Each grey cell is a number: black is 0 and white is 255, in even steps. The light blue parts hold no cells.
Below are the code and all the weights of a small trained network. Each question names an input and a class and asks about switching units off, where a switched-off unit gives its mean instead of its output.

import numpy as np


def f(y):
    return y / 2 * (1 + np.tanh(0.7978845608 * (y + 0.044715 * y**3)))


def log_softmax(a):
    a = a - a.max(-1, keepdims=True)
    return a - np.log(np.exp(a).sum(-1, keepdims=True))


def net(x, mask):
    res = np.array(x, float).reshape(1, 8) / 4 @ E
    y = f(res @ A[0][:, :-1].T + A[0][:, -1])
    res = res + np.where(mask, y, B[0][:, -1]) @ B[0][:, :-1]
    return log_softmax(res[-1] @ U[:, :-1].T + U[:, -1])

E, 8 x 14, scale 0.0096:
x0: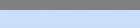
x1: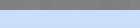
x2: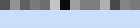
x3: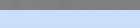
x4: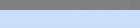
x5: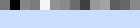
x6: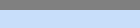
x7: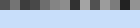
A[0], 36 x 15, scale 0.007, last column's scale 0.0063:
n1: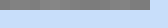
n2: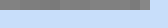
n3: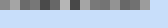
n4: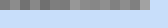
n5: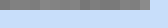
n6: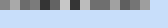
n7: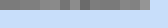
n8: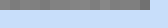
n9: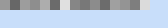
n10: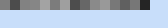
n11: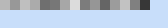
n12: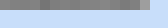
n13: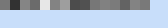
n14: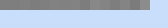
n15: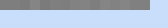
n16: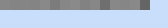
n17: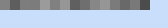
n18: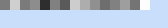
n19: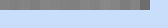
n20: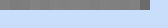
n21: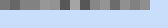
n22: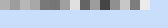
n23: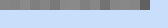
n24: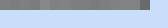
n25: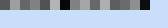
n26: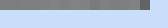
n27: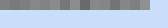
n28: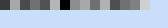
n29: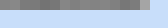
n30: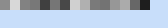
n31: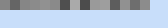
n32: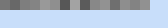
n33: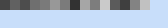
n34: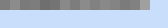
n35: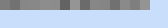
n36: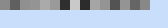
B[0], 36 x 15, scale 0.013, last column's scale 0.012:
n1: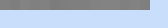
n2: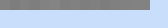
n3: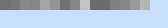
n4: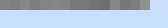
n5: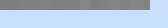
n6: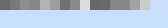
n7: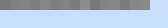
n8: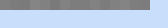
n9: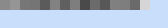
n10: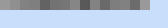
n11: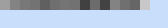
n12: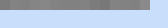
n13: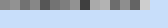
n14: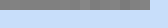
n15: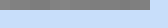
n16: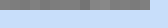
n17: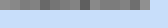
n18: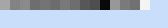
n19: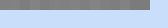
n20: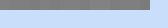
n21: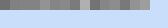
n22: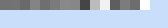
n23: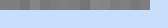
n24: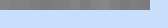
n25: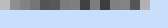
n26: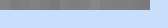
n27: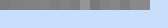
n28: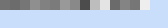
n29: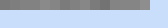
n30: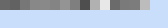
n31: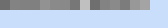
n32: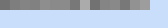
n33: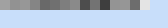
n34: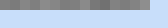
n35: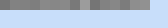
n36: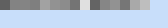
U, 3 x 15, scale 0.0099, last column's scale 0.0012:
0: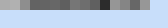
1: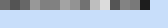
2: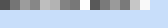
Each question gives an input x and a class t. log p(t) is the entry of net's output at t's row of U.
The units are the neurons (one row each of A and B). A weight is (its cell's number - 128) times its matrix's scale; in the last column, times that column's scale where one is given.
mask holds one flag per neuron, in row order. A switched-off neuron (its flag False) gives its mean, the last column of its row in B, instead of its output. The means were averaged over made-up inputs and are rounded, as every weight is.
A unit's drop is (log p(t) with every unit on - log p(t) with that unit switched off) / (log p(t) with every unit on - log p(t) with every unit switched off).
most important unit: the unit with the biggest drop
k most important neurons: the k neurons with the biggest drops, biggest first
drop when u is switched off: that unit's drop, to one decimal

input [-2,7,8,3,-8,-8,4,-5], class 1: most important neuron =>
(n30)
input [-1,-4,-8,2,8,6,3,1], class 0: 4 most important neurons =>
(n9 n28 n22 n30)
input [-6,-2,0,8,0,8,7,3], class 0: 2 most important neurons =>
(n22 n28)
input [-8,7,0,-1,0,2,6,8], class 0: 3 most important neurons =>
(n33 n22 n30)
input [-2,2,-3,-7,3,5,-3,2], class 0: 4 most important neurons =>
(n22 n28 n30 n9)
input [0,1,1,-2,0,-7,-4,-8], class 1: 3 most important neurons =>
(n22 n30 n33)
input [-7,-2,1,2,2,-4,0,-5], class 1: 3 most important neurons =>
(n22 n30 n33)
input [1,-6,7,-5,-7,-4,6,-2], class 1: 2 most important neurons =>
(n28 n30)
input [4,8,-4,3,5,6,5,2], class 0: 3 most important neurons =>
(n22 n28 n30)
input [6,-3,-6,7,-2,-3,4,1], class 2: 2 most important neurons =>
(n6 n33)
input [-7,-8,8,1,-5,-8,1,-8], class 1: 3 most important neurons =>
(n30 n28 n22)
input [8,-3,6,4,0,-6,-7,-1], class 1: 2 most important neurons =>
(n28 n30)
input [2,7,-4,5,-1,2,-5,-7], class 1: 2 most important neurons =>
(n22 n18)
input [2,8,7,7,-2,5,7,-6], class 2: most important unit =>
n36
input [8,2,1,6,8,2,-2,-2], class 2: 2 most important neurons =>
(n28 n30)
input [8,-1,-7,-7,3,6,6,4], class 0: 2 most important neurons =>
(n22 n28)
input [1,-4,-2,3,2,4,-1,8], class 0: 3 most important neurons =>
(n33 n22 n28)
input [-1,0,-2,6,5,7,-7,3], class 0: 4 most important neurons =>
(n22 n28 n30 n33)
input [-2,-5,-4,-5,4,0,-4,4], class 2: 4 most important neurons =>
(n18 n6 n11 n25)
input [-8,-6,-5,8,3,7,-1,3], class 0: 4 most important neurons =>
(n22 n28 n9 n30)
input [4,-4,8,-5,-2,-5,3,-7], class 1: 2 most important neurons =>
(n30 n28)
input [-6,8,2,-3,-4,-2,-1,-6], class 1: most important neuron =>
(n22)
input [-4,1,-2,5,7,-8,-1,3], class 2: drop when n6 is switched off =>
0.2
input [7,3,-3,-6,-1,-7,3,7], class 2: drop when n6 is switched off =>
0.1
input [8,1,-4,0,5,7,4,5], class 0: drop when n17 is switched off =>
0.0
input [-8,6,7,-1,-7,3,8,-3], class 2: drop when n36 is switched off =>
0.1
